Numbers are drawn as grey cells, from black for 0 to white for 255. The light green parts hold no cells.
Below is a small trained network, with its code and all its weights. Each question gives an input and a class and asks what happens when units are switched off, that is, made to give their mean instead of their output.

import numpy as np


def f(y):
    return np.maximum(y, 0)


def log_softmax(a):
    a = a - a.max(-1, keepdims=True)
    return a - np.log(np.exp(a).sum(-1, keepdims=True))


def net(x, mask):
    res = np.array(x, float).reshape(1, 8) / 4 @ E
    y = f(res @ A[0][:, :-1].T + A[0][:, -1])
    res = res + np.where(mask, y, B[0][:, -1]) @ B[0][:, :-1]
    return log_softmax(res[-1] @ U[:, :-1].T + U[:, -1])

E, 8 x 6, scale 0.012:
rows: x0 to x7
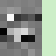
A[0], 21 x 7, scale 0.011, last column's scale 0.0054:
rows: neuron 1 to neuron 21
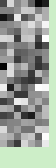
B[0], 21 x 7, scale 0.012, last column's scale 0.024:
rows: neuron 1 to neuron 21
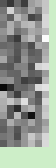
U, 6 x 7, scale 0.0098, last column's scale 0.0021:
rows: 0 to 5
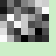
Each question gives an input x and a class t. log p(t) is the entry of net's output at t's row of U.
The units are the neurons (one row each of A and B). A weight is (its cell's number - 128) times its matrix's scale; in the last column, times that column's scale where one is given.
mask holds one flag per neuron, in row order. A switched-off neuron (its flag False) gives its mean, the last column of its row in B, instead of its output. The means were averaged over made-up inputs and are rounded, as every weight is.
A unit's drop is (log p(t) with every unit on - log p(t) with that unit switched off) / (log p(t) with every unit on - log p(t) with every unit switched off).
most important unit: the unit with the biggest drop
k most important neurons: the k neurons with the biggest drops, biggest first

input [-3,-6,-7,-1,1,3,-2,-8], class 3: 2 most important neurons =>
(neuron 15; neuron 3)
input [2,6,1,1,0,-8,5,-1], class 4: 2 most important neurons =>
(neuron 13; neuron 10)
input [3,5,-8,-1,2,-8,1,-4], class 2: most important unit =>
neuron 15
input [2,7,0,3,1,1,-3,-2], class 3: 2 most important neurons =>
(neuron 13; neuron 1)
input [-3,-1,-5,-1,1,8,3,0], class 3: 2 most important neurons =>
(neuron 3; neuron 15)
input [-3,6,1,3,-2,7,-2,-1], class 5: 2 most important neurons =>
(neuron 12; neuron 10)
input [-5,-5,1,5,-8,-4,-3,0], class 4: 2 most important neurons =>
(neuron 14; neuron 10)
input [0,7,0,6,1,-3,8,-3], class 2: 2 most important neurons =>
(neuron 13; neuron 1)
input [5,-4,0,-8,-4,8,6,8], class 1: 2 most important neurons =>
(neuron 13; neuron 15)
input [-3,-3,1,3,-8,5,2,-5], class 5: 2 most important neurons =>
(neuron 12; neuron 14)
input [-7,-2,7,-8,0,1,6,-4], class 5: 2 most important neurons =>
(neuron 13; neuron 12)
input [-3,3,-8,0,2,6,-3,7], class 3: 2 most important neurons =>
(neuron 15; neuron 3)
